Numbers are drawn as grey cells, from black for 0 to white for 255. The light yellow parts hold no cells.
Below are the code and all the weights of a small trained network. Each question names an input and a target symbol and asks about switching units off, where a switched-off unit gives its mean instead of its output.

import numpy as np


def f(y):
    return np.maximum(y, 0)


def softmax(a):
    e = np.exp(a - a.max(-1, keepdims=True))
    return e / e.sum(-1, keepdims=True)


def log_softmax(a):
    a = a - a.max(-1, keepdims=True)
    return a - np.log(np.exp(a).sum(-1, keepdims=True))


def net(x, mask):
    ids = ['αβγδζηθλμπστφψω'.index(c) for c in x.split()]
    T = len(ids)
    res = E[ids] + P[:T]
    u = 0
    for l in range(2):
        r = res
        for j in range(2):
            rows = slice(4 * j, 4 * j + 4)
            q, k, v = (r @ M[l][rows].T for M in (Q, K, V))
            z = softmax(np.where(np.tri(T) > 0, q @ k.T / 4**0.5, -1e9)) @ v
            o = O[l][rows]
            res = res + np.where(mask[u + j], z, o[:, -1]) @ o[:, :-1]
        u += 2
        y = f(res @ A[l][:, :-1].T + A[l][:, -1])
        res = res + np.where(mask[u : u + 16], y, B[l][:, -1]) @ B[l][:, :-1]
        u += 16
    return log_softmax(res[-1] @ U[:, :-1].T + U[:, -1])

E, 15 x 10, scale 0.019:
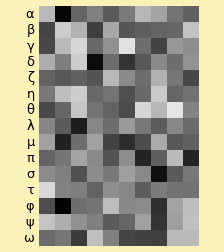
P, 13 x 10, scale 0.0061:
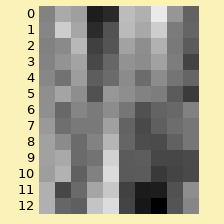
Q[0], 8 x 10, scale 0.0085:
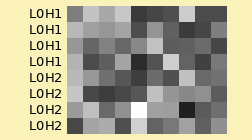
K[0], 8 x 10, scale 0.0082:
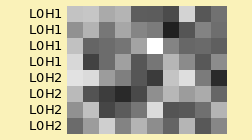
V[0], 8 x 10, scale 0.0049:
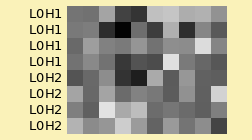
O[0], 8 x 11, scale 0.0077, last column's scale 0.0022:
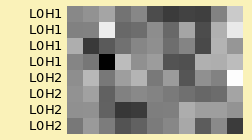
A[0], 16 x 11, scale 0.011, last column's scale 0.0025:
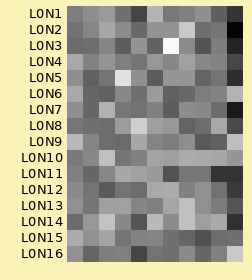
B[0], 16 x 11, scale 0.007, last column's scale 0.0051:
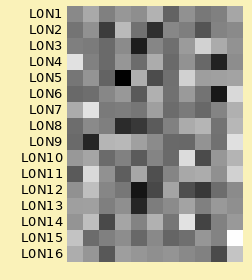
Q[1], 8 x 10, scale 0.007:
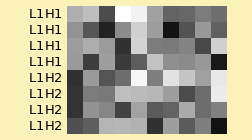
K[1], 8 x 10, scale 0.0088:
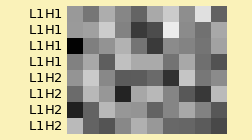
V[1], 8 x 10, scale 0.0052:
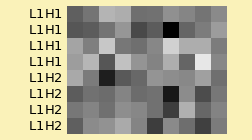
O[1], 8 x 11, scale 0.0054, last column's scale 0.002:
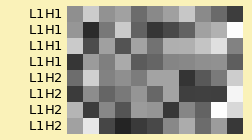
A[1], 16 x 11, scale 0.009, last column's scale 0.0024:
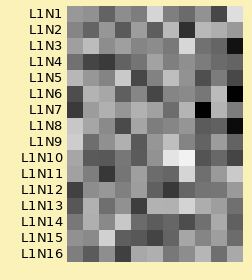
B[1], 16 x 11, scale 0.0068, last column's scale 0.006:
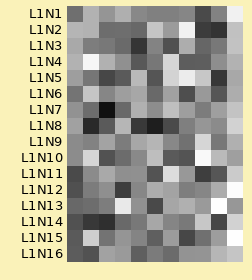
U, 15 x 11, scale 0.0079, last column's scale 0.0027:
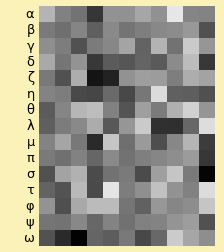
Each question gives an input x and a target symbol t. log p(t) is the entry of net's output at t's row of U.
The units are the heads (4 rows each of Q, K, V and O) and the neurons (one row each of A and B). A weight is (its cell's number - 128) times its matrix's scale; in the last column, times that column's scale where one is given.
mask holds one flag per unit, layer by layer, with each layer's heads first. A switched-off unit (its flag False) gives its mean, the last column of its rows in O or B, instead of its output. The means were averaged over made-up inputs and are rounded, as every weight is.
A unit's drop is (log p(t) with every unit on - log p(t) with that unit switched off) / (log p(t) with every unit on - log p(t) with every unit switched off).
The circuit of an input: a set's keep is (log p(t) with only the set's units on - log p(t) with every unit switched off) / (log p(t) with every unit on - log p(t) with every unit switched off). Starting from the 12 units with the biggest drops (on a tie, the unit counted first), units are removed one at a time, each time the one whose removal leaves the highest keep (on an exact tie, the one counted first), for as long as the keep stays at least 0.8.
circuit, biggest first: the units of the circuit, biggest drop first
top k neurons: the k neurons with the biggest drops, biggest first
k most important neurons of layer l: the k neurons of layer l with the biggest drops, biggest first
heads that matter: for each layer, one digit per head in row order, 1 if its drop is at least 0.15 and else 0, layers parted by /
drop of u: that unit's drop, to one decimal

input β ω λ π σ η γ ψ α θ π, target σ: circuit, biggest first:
L0N11; L1N7
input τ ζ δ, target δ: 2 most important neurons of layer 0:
L0N7; L0N15
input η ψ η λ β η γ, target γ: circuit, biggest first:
L0N14; L0N10; L1N7
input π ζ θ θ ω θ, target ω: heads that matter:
10 / 10
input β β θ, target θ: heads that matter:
01 / 00
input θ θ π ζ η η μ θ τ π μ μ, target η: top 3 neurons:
L1N11; L0N16; L0N5
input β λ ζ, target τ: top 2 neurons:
L0N11; L0N9
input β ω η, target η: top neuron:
L0N14
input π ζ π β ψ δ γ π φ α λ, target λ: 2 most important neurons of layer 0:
L0N6; L0N12
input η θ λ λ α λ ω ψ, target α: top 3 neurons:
L1N5; L1N9; L1N14
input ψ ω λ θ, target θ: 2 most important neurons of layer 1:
L1N13; L1N15
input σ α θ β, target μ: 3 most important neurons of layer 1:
L1N6; L1N15; L1N7
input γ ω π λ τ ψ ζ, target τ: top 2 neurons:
L0N9; L0N11
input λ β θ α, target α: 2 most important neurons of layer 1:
L1N10; L1N5
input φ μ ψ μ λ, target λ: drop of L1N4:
0.1
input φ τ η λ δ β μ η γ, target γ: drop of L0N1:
0.1
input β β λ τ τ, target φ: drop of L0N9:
0.3
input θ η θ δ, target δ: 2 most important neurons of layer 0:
L0N15; L0N7
